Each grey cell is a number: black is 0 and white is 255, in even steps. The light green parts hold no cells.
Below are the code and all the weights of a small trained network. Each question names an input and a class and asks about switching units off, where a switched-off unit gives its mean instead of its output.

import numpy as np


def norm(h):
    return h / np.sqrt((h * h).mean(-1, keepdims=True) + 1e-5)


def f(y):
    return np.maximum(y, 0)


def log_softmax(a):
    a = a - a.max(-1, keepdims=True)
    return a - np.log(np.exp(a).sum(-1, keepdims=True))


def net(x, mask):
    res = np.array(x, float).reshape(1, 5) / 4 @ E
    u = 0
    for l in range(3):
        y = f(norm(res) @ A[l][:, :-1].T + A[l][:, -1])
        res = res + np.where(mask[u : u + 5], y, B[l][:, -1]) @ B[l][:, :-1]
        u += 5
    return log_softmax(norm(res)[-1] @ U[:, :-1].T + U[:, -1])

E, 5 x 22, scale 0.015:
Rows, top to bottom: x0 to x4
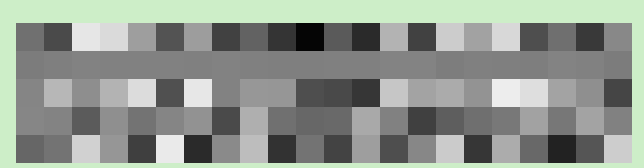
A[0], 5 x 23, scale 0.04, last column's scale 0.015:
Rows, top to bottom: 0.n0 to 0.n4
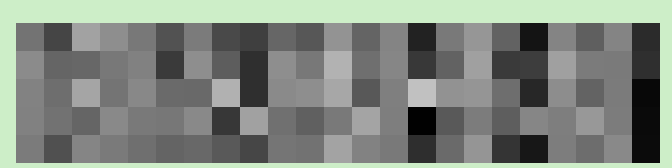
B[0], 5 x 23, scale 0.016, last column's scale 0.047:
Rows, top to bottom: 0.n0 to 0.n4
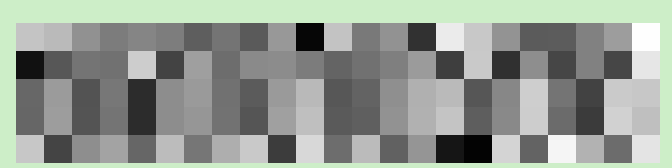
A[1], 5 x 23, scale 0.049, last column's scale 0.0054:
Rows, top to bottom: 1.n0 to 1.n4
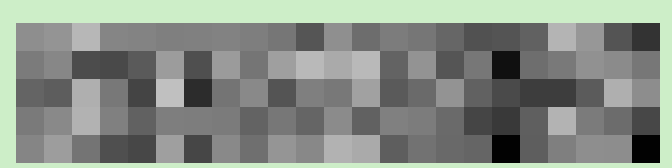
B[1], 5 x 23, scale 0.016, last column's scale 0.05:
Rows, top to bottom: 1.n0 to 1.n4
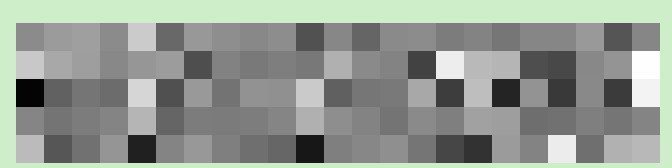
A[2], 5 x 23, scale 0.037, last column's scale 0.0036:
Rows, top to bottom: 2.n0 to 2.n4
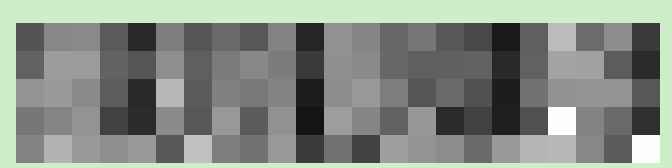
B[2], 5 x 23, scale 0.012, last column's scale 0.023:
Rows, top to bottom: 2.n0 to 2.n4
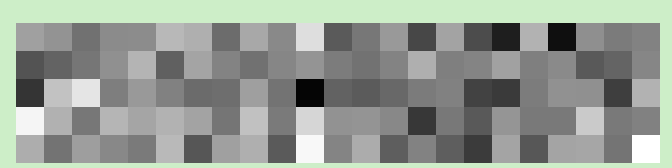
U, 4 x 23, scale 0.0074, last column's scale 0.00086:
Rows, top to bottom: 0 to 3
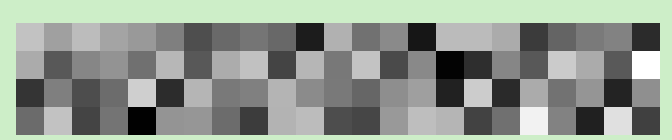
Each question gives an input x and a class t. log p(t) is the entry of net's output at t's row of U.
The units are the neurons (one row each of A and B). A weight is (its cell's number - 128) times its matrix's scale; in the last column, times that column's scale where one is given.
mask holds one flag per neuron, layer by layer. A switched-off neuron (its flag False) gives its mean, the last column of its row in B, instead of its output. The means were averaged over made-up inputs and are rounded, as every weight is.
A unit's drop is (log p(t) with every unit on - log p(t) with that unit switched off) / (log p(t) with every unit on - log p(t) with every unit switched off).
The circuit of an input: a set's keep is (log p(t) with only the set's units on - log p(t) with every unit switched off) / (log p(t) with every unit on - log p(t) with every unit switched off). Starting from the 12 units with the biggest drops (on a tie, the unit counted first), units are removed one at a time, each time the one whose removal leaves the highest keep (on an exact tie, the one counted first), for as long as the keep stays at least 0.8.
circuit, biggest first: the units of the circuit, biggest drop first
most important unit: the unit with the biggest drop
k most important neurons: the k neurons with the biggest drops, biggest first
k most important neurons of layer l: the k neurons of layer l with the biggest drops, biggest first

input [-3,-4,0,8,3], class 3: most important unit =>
0.n3
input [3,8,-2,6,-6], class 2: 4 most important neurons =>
0.n1; 0.n2; 1.n4; 1.n1
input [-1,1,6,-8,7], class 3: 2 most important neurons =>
0.n4; 1.n2
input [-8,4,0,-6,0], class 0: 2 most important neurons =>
1.n1; 0.n3
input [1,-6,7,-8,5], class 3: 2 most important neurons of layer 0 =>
0.n4; 0.n2
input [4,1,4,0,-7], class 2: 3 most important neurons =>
0.n1; 1.n1; 0.n4
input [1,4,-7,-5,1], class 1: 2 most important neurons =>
0.n4; 0.n3
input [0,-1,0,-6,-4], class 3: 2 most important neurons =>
0.n2; 1.n2
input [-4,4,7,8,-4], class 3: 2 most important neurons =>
0.n3; 1.n4
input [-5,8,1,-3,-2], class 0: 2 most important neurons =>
0.n0; 1.n1
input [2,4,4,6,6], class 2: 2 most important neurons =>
0.n2; 0.n4
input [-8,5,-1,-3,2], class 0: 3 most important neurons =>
1.n1; 0.n0; 0.n4
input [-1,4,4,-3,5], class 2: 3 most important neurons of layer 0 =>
0.n4; 0.n0; 0.n2
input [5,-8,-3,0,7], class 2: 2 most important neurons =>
1.n2; 1.n1
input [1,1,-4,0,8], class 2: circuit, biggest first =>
1.n2
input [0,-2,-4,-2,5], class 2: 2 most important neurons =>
1.n2; 2.n4
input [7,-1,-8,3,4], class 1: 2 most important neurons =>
0.n4; 1.n1
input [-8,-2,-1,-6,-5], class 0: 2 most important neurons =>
1.n1; 0.n3
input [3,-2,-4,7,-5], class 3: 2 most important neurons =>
0.n3; 1.n2
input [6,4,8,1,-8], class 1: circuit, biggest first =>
2.n4
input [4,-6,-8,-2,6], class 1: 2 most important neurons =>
0.n4; 0.n1
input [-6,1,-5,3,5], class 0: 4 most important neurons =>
1.n1; 0.n0; 0.n4; 1.n4
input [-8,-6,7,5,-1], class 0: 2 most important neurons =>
0.n4; 1.n2
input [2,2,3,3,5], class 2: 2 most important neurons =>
0.n4; 0.n0
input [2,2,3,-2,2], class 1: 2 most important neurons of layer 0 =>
0.n0; 0.n1
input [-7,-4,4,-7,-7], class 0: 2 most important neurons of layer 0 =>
0.n3; 0.n0
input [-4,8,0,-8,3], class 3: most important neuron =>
0.n2
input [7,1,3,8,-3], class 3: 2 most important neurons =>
0.n3; 1.n1
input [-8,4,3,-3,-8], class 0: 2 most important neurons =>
1.n1; 1.n2
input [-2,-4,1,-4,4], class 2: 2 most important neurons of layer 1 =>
1.n2; 1.n4
